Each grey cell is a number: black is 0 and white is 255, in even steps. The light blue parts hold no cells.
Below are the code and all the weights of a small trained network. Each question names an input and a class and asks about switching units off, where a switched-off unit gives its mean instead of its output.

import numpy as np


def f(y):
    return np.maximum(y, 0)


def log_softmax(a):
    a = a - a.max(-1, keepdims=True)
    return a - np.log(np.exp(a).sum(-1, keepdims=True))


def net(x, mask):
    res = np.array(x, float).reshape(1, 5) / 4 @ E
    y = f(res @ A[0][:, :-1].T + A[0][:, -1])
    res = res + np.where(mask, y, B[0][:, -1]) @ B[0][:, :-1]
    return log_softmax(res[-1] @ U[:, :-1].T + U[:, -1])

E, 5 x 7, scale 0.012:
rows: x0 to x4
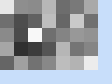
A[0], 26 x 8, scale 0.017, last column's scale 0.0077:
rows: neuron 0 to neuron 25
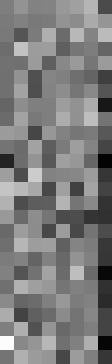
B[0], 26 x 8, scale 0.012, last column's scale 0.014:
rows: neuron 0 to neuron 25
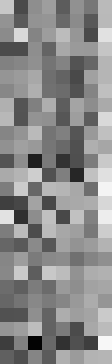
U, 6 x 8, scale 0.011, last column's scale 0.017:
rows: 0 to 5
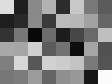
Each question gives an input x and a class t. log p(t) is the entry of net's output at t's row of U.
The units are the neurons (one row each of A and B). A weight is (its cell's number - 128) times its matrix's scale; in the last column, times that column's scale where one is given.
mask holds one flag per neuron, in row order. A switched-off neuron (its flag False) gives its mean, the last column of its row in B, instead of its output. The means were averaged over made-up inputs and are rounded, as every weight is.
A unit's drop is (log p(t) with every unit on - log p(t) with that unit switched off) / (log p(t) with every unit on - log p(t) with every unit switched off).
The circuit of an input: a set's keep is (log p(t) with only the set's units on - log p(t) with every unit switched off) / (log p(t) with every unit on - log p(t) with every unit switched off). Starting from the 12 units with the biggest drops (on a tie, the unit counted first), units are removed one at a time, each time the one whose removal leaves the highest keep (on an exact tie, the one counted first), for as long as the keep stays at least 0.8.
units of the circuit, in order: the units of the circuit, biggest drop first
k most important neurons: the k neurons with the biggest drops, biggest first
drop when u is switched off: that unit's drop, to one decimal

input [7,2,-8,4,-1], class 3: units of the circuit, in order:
neuron 9
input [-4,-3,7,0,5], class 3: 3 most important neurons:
neuron 12; neuron 15; neuron 24
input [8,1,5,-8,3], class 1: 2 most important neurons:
neuron 25; neuron 3
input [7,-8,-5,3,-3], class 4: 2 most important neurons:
neuron 13; neuron 11
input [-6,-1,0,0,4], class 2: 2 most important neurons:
neuron 11; neuron 15
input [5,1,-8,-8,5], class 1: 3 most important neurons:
neuron 3; neuron 25; neuron 17
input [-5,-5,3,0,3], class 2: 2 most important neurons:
neuron 11; neuron 2
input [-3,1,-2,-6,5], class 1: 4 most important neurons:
neuron 15; neuron 3; neuron 25; neuron 17
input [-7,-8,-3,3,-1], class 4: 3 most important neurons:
neuron 16; neuron 24; neuron 13
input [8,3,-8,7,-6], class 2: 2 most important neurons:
neuron 24; neuron 12
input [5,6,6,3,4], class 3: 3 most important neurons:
neuron 12; neuron 13; neuron 16
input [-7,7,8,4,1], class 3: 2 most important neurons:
neuron 24; neuron 12
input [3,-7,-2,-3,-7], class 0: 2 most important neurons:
neuron 15; neuron 2
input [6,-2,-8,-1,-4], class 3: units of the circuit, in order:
neuron 23
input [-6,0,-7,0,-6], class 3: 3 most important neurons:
neuron 24; neuron 5; neuron 23
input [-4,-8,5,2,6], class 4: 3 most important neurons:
neuron 13; neuron 16; neuron 15
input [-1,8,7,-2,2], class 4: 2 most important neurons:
neuron 2; neuron 19
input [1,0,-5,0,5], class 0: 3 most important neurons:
neuron 12; neuron 8; neuron 0
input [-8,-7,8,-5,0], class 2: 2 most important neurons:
neuron 11; neuron 16
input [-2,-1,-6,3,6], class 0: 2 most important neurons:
neuron 8; neuron 12
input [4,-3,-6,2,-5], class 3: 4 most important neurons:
neuron 9; neuron 23; neuron 8; neuron 5
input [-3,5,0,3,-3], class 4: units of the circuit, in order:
neuron 19
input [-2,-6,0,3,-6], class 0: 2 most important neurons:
neuron 15; neuron 2
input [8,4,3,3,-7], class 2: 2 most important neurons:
neuron 24; neuron 8
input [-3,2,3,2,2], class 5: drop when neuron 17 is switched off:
-0.1
